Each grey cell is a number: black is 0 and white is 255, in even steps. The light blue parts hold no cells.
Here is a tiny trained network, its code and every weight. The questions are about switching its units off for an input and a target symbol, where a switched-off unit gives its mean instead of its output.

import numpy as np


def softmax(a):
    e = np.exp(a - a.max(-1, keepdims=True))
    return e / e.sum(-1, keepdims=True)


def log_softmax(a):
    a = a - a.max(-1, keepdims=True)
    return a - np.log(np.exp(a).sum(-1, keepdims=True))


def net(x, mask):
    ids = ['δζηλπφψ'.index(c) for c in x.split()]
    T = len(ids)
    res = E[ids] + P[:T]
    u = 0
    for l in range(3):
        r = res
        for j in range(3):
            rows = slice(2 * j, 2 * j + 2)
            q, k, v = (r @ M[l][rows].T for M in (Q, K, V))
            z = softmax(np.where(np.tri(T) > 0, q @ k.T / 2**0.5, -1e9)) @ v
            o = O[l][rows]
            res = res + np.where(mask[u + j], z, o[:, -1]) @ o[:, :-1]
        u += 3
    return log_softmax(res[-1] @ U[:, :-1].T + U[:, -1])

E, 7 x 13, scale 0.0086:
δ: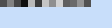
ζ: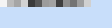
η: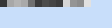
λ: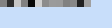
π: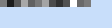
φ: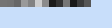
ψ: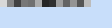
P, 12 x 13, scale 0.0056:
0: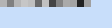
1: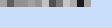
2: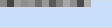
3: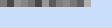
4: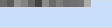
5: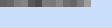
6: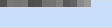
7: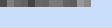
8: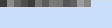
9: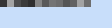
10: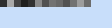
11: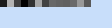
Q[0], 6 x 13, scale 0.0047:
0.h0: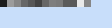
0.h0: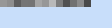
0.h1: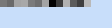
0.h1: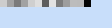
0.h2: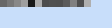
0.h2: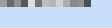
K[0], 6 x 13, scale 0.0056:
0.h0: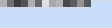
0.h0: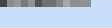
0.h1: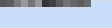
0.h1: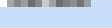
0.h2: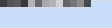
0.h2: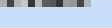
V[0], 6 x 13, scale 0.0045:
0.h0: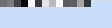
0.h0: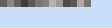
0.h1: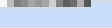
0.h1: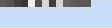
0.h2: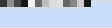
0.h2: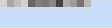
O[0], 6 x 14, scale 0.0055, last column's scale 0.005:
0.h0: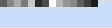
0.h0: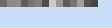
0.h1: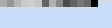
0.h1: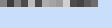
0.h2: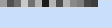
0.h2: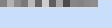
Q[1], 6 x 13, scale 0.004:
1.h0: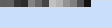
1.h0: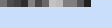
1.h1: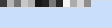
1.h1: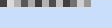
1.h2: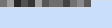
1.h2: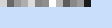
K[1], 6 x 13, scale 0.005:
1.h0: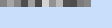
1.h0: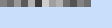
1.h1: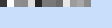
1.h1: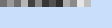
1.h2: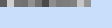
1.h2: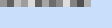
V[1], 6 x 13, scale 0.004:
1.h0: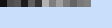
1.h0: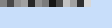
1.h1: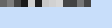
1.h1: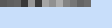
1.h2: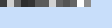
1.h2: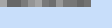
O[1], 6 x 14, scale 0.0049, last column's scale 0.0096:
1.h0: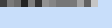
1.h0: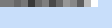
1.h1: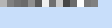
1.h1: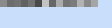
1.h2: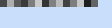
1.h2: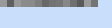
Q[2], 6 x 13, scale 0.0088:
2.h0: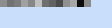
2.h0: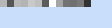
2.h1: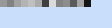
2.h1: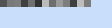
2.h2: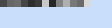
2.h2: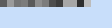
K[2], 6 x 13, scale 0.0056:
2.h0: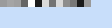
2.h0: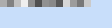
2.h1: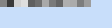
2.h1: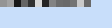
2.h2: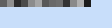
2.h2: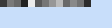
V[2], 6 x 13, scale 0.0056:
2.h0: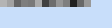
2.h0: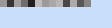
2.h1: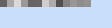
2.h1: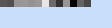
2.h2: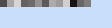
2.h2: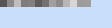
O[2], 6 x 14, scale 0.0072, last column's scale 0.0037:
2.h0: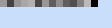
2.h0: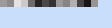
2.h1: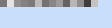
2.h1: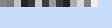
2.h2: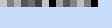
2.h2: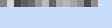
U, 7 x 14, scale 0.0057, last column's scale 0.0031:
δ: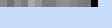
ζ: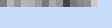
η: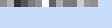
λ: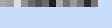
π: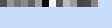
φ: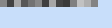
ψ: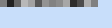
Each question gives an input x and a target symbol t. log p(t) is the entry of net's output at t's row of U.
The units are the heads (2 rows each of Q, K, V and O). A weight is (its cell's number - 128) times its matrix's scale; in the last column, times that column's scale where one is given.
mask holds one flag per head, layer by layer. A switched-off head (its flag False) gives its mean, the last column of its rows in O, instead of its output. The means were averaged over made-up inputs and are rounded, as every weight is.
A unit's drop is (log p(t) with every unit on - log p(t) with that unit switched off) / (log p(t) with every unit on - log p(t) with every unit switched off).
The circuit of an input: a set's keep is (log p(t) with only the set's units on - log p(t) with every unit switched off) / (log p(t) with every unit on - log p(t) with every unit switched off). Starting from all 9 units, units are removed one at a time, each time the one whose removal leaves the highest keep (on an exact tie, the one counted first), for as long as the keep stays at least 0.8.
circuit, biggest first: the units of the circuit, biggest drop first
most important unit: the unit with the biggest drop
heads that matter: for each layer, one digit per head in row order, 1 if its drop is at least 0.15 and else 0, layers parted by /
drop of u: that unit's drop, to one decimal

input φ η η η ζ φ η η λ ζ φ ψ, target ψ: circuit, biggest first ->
(2.h1; 2.h0)
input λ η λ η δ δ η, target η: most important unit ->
1.h1
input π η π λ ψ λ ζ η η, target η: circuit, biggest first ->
(1.h2; 0.h2; 2.h2)
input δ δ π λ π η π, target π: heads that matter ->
111 / 010 / 101
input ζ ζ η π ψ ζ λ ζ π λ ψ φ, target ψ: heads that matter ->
000 / 000 / 110
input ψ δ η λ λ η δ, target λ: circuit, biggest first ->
(0.h0; 2.h0; 0.h2)
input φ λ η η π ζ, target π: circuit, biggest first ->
(2.h2; 1.h2)
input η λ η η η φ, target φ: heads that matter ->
000 / 000 / 011
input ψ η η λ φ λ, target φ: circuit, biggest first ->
(2.h1; 2.h2; 1.h2)
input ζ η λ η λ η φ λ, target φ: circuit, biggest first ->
(2.h1; 2.h2)
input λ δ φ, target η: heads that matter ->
111 / 110 / 101
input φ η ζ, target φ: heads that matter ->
100 / 010 / 011
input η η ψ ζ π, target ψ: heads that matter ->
000 / 000 / 010
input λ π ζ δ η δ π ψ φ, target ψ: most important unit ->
1.h1
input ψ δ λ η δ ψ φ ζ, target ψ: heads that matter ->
101 / 010 / 011
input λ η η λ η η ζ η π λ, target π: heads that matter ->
000 / 000 / 001
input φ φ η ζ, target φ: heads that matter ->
000 / 010 / 011
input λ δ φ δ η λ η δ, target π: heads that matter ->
111 / 110 / 000
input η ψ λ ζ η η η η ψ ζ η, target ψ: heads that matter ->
000 / 000 / 110
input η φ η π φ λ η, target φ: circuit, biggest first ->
(2.h1)
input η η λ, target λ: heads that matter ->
000 / 000 / 100
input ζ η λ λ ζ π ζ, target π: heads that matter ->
000 / 000 / 001
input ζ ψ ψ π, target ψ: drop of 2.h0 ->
0.2
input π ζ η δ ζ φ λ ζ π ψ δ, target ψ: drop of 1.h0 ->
0.1
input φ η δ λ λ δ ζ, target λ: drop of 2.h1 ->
0.0
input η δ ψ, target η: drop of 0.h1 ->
0.2
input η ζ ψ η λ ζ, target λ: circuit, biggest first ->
(2.h0)
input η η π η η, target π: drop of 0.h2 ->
-0.1
